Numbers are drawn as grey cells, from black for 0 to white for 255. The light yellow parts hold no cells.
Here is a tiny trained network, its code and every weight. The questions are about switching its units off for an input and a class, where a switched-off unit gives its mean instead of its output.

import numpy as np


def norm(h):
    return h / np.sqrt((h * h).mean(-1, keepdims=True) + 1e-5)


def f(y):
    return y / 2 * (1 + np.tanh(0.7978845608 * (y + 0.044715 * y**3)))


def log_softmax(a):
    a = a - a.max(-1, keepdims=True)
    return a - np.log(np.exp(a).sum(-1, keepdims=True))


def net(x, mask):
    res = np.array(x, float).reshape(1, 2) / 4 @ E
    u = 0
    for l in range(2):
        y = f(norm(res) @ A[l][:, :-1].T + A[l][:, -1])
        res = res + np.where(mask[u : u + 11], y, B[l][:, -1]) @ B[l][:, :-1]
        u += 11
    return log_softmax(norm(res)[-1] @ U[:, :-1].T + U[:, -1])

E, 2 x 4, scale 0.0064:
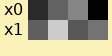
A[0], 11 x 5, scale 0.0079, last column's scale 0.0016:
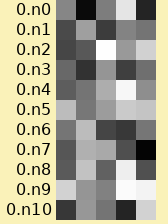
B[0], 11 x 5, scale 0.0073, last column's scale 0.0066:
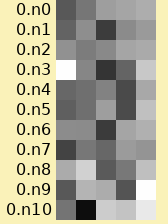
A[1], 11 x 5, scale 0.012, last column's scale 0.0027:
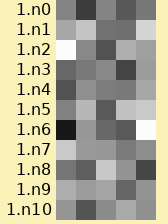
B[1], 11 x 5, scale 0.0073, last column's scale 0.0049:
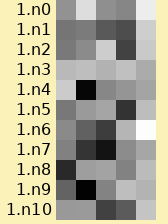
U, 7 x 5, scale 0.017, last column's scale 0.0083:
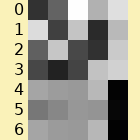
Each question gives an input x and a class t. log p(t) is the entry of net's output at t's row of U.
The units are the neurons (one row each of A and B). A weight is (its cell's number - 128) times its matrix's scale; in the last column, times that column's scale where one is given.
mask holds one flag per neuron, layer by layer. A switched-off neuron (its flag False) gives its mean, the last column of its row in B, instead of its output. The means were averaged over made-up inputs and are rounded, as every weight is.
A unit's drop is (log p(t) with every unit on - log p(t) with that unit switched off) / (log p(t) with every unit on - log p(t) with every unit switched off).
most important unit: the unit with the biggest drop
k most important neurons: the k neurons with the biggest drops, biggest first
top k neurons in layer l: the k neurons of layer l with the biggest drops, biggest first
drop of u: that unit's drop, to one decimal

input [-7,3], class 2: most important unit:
0.n10
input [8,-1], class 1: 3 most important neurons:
0.n3; 0.n9; 0.n10
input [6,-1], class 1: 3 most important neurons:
0.n3; 0.n9; 0.n10
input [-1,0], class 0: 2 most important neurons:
0.n3; 0.n9
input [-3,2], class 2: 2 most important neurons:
0.n10; 0.n8
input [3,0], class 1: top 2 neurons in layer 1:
1.n6; 1.n10
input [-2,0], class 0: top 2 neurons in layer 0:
0.n3; 0.n9
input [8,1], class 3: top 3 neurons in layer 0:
0.n7; 0.n9; 0.n6
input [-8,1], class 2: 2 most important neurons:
0.n10; 0.n8
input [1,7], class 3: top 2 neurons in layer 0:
0.n3; 0.n10
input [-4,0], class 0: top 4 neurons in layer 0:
0.n3; 0.n9; 0.n5; 0.n6
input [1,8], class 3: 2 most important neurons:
0.n3; 0.n10
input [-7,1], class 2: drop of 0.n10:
2.0
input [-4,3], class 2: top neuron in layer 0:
0.n10
